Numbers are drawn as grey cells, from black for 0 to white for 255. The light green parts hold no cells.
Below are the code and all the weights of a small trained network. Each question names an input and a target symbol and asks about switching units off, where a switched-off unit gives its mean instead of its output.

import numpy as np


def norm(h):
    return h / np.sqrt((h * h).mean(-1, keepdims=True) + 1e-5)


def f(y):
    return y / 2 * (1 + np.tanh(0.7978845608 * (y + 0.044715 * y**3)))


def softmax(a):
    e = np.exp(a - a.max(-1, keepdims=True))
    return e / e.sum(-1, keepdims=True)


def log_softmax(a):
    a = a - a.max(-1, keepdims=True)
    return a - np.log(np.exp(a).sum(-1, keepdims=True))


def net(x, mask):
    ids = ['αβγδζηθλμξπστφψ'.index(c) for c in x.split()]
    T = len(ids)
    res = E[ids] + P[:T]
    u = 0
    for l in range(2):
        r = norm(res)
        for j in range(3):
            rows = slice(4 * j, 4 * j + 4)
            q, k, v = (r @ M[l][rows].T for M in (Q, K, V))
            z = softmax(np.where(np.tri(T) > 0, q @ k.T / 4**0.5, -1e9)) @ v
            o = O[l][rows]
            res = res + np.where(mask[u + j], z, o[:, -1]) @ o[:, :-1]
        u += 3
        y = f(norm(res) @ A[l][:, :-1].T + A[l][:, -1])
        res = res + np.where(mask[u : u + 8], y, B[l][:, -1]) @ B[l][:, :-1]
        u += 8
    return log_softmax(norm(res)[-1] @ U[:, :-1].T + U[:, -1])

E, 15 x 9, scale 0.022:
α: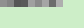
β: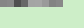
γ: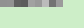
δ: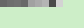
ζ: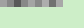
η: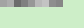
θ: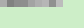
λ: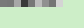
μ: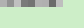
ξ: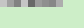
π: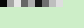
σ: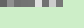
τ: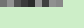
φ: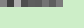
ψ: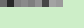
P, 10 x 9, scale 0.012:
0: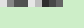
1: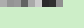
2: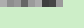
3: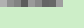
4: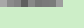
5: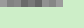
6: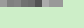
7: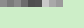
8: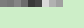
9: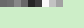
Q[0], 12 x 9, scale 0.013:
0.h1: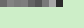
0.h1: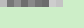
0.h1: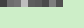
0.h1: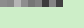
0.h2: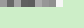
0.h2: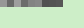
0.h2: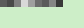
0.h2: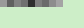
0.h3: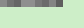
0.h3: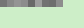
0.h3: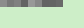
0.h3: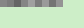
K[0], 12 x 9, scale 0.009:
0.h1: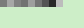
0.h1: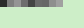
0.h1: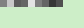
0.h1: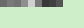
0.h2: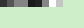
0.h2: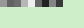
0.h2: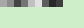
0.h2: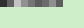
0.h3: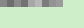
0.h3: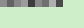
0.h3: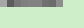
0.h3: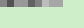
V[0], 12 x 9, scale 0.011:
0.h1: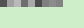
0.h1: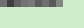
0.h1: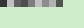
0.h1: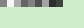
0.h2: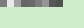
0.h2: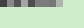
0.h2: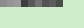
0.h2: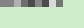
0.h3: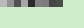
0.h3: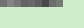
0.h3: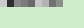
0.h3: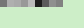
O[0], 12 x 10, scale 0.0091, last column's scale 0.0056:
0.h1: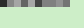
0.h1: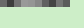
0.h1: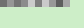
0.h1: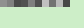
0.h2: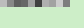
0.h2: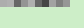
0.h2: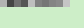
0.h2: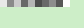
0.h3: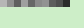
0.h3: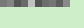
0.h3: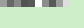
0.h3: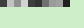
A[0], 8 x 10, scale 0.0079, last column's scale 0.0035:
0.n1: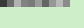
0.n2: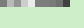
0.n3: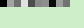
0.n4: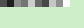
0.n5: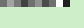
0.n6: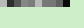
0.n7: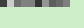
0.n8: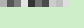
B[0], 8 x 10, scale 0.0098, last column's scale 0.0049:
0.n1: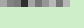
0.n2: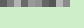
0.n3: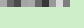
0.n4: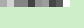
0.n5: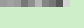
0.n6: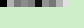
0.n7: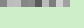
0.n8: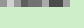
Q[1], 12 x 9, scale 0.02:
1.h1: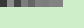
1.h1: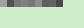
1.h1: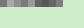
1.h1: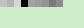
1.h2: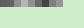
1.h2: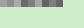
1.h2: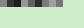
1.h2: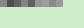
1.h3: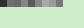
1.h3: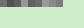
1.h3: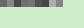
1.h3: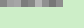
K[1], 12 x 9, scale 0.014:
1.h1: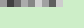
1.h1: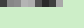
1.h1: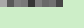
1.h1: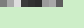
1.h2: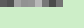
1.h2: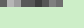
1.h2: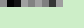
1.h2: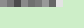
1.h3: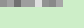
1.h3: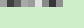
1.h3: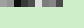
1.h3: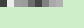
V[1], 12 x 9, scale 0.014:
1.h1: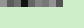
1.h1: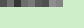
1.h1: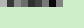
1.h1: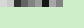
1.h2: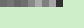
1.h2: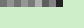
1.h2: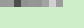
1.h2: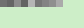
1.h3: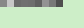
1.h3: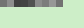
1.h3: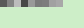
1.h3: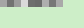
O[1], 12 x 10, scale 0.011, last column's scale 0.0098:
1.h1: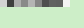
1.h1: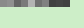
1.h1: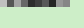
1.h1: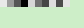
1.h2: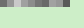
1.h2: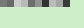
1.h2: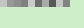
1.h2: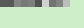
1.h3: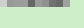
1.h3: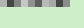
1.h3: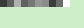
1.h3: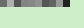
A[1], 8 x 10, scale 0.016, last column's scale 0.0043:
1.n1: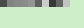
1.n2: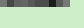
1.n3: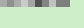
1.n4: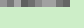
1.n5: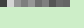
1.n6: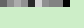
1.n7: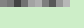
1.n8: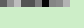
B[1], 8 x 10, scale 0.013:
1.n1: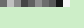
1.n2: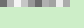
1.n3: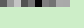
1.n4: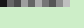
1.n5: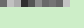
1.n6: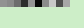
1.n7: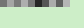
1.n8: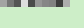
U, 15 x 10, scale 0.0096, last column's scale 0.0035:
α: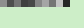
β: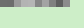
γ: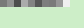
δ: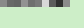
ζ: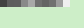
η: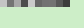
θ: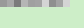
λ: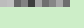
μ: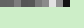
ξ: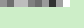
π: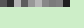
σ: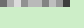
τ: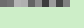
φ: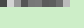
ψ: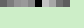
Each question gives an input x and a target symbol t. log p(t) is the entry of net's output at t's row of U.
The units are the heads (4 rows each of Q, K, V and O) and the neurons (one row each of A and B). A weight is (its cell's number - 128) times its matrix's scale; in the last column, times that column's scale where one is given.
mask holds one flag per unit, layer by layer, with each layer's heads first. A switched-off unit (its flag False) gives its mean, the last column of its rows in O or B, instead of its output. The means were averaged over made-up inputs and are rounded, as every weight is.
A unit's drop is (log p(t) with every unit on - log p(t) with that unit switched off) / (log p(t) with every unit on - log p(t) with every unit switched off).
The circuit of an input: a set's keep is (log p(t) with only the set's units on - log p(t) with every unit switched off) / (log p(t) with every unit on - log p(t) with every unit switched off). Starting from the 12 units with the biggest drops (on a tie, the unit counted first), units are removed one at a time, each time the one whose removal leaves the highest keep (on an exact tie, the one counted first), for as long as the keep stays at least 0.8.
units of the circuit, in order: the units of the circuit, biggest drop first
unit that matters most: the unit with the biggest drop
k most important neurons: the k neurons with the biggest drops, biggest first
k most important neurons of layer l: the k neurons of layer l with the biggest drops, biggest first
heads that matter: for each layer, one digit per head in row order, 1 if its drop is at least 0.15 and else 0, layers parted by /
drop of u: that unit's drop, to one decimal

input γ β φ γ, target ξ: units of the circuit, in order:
1.h1; 1.n2
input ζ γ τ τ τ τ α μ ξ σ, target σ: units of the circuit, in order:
1.h1
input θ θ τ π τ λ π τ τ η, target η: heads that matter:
001 / 100
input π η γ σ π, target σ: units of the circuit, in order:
1.h1; 0.h1
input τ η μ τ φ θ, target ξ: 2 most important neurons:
0.n6; 1.n2
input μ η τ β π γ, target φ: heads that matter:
000 / 001
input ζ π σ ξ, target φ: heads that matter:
001 / 001
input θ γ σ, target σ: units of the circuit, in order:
0.h1; 1.h2
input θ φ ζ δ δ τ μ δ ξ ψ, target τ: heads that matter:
010 / 010
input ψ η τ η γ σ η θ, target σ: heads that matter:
000 / 010
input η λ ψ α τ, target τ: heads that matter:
110 / 010
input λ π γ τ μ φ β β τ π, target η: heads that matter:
000 / 100
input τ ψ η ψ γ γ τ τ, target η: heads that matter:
010 / 100
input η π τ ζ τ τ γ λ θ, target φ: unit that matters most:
1.h3
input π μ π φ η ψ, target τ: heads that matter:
111 / 010
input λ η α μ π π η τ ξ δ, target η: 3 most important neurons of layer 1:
1.n1; 1.n5; 1.n7
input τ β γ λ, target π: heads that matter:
110 / 000
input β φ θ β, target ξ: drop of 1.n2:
0.2
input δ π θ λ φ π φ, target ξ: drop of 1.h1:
0.6
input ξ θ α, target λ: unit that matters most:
0.h1
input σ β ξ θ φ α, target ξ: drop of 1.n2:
0.1
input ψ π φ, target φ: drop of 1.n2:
0.1
